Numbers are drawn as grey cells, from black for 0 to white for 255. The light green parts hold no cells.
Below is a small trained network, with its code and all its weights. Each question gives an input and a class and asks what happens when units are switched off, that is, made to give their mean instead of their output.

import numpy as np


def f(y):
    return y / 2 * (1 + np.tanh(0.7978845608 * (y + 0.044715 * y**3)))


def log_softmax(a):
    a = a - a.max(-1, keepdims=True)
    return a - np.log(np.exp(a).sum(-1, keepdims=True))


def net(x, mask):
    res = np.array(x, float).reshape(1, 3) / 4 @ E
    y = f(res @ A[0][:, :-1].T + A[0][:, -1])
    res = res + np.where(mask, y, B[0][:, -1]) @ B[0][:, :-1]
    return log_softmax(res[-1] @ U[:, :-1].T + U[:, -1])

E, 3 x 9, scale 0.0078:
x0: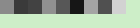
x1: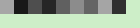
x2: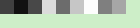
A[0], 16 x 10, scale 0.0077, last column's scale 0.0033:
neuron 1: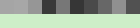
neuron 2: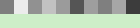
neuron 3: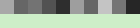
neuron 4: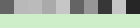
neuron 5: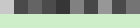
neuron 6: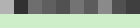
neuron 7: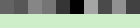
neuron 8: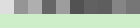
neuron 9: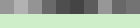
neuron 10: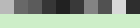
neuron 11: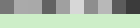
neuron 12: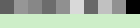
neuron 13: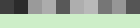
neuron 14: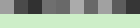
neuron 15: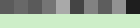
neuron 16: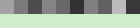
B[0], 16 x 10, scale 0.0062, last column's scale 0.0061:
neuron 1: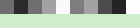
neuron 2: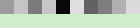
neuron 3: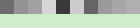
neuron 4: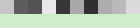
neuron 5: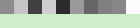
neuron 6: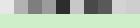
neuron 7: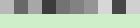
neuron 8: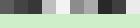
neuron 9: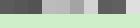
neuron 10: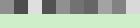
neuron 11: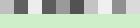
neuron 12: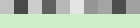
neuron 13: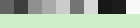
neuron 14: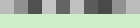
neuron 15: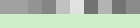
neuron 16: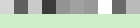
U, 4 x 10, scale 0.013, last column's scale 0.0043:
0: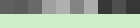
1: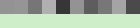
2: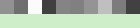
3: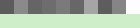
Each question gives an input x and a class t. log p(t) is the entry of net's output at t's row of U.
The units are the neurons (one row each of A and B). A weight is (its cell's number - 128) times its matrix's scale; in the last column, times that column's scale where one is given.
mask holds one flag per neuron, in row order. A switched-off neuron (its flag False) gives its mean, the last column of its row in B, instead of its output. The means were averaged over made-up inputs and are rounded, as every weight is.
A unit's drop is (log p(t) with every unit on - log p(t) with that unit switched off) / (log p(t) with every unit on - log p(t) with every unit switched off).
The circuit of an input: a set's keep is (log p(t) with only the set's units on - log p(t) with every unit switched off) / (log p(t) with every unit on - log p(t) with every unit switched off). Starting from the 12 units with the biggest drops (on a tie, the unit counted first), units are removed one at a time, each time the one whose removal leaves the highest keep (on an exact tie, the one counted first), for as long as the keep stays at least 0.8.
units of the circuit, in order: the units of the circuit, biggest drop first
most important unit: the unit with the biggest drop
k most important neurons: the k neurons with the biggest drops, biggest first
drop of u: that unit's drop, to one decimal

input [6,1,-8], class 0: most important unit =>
neuron 8
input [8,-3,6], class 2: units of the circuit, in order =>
[neuron 16; neuron 7]
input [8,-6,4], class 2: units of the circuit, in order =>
[neuron 16; neuron 7]
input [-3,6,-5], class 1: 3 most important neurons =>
[neuron 5; neuron 6; neuron 13]
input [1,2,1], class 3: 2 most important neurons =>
[neuron 4; neuron 2]
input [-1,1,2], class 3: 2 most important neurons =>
[neuron 1; neuron 8]
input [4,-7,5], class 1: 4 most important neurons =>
[neuron 4; neuron 2; neuron 1; neuron 8]
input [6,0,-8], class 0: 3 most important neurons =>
[neuron 8; neuron 1; neuron 9]
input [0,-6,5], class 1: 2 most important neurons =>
[neuron 4; neuron 1]
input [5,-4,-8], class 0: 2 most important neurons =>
[neuron 8; neuron 1]
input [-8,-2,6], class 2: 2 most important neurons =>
[neuron 11; neuron 8]
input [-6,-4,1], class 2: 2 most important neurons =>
[neuron 11; neuron 5]
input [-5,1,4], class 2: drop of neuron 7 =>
-0.1
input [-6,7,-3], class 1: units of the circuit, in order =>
[neuron 5]
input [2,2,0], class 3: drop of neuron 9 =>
-0.1
